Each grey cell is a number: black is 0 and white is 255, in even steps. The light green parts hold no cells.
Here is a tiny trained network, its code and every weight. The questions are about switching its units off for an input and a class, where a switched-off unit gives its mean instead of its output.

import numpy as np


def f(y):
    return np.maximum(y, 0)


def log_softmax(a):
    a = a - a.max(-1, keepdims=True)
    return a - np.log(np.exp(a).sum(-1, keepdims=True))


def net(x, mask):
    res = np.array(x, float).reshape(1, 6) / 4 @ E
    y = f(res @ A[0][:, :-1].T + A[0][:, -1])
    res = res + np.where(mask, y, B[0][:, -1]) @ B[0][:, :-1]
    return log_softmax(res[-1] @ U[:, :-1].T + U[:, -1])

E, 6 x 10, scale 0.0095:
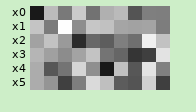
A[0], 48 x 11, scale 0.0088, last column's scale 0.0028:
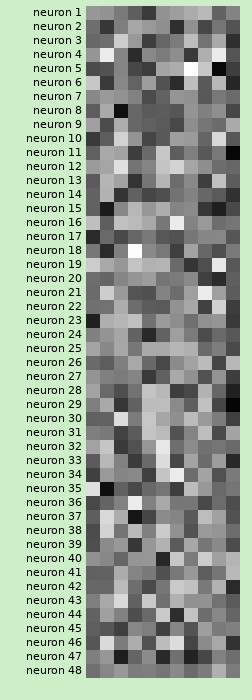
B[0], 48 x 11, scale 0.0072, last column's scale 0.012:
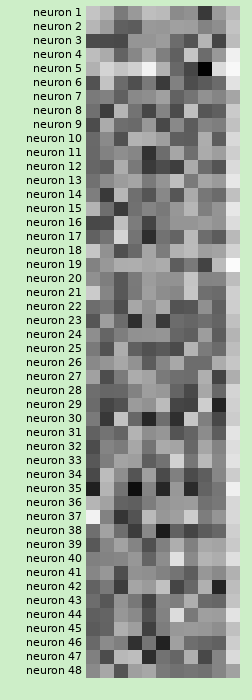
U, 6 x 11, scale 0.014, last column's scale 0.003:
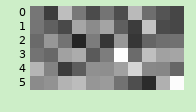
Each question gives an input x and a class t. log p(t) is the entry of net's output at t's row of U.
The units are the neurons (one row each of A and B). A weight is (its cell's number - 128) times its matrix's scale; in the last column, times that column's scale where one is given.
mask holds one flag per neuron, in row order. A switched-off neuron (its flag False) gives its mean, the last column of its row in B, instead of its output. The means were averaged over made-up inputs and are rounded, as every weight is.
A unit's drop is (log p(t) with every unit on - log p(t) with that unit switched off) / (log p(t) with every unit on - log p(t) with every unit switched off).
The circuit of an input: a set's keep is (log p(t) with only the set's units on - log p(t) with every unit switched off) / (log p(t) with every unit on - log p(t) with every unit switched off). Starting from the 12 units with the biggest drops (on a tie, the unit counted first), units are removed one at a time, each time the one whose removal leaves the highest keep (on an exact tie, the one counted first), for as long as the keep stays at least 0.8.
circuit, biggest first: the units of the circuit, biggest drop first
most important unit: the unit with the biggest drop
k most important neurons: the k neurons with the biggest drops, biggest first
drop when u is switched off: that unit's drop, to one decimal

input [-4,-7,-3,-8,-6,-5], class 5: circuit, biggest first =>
neuron 5
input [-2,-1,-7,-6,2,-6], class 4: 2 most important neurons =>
neuron 18; neuron 15
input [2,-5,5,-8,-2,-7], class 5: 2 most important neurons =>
neuron 5; neuron 1
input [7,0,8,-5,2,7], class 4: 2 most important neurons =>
neuron 37; neuron 21
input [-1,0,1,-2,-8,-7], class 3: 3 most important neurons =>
neuron 44; neuron 33; neuron 13
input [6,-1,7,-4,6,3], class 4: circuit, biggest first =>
neuron 21; neuron 37
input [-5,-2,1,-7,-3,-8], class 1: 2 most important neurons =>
neuron 42; neuron 3
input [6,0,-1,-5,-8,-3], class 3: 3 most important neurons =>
neuron 33; neuron 44; neuron 13
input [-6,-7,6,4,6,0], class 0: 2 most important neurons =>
neuron 47; neuron 8
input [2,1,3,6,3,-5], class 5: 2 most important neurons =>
neuron 19; neuron 29
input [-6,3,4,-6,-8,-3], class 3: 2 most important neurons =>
neuron 44; neuron 33
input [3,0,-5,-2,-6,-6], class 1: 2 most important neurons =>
neuron 42; neuron 10
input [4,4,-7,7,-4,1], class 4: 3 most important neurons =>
neuron 5; neuron 15; neuron 36
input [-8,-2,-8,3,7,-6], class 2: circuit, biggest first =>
neuron 6
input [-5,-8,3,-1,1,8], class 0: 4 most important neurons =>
neuron 8; neuron 47; neuron 17; neuron 14
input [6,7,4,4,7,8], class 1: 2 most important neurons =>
neuron 29; neuron 28
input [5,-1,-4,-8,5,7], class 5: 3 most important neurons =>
neuron 5; neuron 26; neuron 34
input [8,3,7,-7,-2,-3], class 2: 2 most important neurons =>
neuron 34; neuron 46
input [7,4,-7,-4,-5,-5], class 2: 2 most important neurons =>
neuron 34; neuron 23
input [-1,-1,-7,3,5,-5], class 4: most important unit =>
neuron 18
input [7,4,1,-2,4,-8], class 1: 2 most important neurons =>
neuron 42; neuron 10
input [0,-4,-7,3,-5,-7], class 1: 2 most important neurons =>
neuron 22; neuron 10
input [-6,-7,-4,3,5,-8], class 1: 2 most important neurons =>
neuron 10; neuron 22
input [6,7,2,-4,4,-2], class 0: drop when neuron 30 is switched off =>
0.1
